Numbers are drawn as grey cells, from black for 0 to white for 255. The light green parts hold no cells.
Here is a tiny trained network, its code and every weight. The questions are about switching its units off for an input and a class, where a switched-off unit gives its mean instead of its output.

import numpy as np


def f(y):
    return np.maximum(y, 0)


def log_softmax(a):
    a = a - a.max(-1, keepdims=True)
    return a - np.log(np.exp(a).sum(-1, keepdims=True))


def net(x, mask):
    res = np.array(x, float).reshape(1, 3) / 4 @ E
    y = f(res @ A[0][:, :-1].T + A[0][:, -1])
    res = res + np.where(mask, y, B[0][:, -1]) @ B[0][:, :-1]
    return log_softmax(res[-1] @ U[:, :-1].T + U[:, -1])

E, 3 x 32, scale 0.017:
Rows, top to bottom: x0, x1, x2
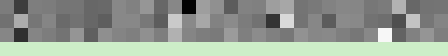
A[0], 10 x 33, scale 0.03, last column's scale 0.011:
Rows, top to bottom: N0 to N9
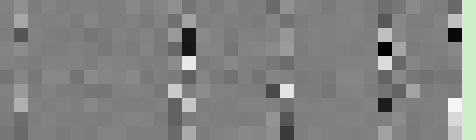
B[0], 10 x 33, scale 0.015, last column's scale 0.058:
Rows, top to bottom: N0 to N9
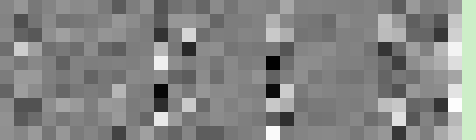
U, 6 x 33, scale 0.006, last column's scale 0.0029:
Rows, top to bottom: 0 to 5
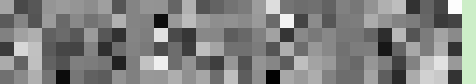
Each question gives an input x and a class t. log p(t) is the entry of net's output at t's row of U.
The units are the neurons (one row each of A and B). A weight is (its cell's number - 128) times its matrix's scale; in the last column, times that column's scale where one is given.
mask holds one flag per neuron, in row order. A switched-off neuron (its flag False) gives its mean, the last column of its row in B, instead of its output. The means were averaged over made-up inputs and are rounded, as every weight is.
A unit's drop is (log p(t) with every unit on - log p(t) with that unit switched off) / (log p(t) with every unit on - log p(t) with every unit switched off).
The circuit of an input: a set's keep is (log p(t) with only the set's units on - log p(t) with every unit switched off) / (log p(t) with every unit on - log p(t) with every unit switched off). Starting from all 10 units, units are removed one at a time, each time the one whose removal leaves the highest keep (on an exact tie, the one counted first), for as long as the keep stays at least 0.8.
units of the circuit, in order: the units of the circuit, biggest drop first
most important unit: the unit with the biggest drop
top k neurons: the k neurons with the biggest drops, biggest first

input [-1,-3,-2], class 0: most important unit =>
N6
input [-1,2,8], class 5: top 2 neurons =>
[N4; N7]
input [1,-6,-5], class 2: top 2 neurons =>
[N3; N2]
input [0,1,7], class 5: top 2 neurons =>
[N7; N4]
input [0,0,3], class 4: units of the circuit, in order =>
[N7; N6]
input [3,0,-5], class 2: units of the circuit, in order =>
[N6; N3]
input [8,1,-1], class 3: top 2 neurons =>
[N3; N7]
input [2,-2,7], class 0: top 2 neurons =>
[N2; N6]
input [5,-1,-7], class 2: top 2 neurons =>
[N6; N3]
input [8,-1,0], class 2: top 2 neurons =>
[N3; N7]
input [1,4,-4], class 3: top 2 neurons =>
[N3; N2]
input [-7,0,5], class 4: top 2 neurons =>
[N6; N9]
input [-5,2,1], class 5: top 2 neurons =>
[N4; N2]
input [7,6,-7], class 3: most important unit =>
N3
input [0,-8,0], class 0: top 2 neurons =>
[N3; N4]
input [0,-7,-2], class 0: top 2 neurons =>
[N4; N3]
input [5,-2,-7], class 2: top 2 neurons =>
[N6; N3]
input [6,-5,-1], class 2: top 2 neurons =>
[N3; N7]
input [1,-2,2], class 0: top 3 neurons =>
[N3; N6; N4]
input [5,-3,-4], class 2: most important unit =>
N6
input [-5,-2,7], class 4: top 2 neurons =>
[N6; N9]
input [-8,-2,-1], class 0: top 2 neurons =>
[N7; N6]
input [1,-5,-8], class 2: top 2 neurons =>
[N3; N2]
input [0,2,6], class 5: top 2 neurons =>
[N7; N4]
